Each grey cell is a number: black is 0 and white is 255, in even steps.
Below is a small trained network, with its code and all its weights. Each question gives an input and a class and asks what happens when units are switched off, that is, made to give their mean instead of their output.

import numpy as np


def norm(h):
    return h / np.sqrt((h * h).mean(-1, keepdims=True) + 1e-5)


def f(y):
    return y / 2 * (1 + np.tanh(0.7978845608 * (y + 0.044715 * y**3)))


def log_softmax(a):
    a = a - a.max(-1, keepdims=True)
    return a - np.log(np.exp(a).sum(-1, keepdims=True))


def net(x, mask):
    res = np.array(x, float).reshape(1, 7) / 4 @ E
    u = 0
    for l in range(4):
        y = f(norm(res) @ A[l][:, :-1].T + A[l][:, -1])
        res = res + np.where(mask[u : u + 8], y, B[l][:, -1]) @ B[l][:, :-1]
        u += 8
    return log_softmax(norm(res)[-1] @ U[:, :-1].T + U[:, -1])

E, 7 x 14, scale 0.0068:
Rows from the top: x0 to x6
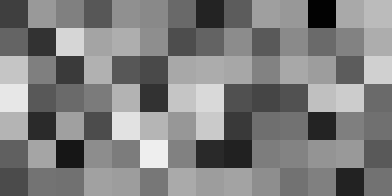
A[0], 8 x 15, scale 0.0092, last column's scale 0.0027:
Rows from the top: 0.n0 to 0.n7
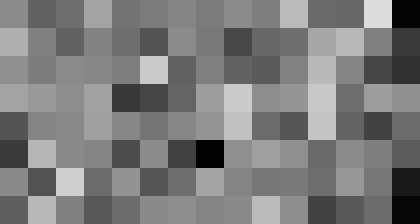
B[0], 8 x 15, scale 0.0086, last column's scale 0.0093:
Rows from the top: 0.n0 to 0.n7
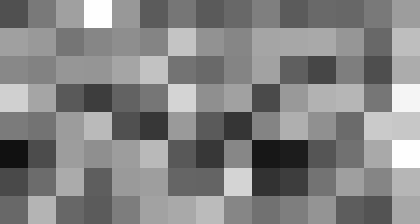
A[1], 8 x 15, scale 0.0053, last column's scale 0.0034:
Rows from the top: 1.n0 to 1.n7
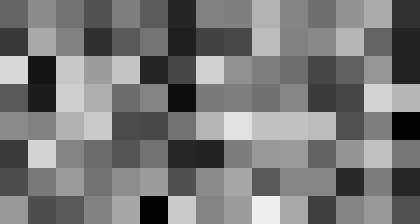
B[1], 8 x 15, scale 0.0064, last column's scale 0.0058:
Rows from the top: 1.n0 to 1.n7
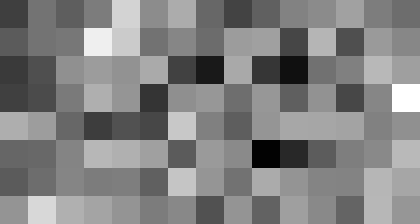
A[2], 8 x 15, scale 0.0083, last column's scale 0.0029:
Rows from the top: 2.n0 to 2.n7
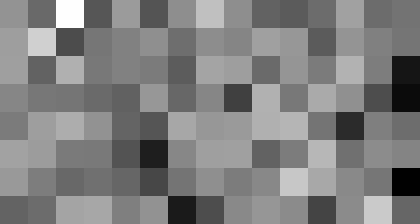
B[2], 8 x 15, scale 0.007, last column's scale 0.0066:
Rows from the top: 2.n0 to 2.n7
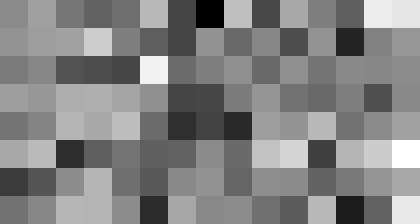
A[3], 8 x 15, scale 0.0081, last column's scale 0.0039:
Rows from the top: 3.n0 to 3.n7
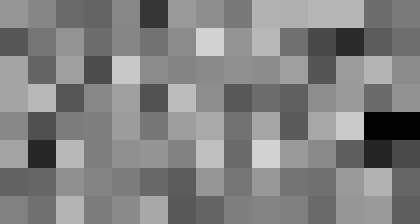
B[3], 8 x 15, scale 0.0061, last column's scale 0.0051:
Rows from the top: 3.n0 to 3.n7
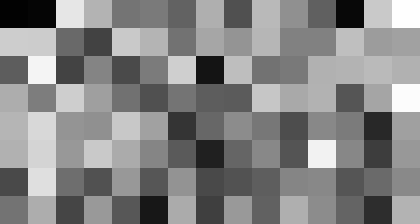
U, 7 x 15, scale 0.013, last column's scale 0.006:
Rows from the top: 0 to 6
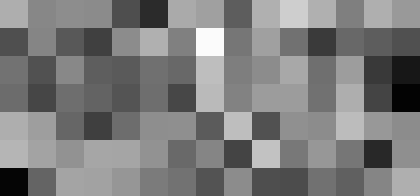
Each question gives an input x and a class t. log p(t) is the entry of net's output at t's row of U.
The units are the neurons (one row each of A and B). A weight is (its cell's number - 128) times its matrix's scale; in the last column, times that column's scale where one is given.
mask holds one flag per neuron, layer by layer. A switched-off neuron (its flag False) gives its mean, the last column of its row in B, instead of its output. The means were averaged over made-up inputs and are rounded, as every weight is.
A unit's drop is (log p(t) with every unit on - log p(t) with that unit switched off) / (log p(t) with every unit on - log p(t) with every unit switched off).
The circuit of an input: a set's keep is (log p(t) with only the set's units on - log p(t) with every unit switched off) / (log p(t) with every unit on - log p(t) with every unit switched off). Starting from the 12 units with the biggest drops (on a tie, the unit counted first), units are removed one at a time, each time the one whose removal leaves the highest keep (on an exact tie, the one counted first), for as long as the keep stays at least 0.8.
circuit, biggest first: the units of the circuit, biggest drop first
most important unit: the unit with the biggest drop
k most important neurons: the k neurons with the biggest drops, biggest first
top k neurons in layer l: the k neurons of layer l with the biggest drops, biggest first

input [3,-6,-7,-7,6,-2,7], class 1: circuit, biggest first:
(0.n7; 3.n1)
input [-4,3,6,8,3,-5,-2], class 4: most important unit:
0.n6
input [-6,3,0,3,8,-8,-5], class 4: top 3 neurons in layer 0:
(0.n5; 0.n0; 0.n4)
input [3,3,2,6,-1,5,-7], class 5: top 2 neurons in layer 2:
(2.n0; 2.n5)
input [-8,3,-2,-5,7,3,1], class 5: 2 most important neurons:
(0.n5; 0.n2)
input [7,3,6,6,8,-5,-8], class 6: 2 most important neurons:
(0.n3; 1.n2)
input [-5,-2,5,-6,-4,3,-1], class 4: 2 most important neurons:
(0.n3; 0.n5)
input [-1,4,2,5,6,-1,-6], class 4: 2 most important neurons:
(0.n5; 0.n1)
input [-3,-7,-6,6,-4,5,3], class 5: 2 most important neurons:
(0.n2; 0.n3)
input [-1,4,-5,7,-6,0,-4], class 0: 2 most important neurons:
(0.n5; 0.n1)
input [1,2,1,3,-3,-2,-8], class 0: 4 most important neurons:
(0.n5; 0.n1; 3.n0; 1.n5)
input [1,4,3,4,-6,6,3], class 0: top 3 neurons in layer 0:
(0.n1; 0.n6; 0.n3)
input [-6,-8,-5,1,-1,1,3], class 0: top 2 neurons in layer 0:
(0.n4; 0.n5)
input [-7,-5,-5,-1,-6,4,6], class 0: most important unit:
0.n4
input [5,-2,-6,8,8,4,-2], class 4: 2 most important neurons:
(2.n0; 3.n2)
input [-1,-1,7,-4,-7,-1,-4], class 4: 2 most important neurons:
(0.n3; 0.n5)
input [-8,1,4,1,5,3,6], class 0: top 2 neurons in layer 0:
(0.n5; 0.n4)
